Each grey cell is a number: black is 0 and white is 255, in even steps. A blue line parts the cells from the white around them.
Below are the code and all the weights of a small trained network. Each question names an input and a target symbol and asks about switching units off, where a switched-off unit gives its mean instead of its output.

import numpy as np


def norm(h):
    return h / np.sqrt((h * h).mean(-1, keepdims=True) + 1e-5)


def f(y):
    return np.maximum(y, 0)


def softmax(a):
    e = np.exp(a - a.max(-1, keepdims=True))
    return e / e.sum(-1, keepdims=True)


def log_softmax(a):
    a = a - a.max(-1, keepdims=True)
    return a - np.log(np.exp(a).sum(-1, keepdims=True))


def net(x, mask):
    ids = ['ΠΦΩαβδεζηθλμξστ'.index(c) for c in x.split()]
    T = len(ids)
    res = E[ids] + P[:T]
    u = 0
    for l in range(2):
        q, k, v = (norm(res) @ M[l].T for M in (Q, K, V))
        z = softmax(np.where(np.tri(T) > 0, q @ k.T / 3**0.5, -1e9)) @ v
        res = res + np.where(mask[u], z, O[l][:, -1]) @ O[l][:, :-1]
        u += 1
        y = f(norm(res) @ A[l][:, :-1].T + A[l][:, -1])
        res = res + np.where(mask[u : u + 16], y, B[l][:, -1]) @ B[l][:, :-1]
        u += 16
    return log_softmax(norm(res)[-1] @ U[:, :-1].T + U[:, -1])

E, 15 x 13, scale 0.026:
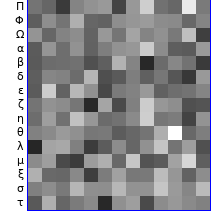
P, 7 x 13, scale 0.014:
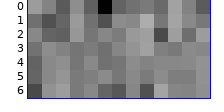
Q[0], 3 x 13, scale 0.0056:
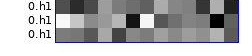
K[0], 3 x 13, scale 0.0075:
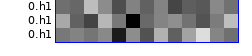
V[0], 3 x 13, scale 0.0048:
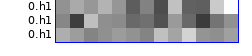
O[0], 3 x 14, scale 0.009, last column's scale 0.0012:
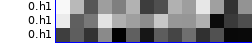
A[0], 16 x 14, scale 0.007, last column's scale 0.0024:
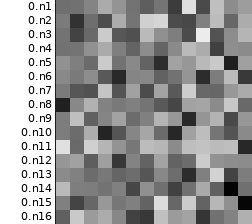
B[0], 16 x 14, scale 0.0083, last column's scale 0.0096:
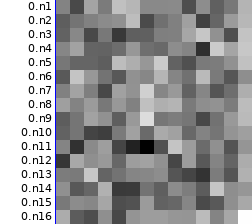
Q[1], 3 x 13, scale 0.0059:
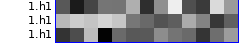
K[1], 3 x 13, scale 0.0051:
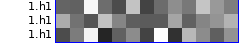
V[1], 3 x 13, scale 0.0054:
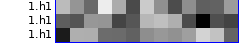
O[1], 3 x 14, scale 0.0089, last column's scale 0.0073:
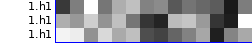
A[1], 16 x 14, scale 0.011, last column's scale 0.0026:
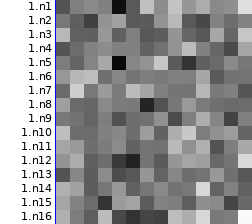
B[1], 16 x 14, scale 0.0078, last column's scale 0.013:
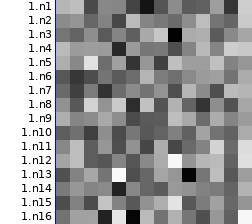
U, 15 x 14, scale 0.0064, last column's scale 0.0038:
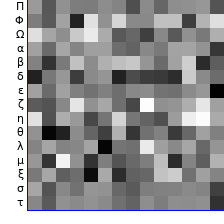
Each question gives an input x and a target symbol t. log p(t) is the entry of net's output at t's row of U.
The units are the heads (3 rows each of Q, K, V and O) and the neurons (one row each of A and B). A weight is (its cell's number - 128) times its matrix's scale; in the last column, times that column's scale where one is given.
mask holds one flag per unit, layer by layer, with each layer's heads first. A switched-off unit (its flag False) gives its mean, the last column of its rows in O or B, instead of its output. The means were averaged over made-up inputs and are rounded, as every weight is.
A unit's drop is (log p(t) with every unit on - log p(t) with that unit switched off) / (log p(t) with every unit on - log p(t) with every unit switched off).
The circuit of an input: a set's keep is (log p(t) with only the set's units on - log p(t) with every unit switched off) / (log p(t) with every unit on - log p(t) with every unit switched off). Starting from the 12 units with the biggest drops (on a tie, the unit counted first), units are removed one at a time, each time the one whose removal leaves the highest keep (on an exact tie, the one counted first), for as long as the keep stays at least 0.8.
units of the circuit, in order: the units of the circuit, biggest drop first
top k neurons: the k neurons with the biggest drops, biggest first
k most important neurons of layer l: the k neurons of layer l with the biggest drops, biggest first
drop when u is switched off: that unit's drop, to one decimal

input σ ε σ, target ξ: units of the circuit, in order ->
[0.h1 0.n12 1.n7]
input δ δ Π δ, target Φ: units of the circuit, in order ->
[1.h1 0.h1 1.n1 1.n11]
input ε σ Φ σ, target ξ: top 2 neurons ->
[0.n7 0.n5]
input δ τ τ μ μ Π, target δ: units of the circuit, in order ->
[0.h1 1.n12]
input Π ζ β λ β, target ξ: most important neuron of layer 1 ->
[1.n16]
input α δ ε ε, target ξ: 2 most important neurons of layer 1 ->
[1.n16 1.n7]
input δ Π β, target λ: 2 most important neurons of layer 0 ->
[0.n3 0.n5]
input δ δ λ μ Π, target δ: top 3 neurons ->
[0.n13 1.n12 1.n4]
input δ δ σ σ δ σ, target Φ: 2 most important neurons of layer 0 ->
[0.n5 0.n7]
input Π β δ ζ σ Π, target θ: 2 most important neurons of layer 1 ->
[1.n3 1.n12]
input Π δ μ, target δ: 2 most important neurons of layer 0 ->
[0.n2 0.n16]
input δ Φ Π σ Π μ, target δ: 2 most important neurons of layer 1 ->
[1.n12 1.n16]
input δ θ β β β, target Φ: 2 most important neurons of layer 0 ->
[0.n2 0.n16]
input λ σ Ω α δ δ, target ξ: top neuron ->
[0.n3]
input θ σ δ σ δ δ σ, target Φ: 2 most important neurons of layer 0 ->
[0.n1 0.n7]
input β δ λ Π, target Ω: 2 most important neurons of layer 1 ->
[1.n3 1.n12]
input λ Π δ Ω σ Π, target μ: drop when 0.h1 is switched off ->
0.3
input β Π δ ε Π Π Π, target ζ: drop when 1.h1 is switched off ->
0.1
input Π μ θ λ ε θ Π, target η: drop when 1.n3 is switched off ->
0.1
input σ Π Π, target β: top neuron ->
[1.n3]
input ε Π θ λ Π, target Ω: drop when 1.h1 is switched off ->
1.0
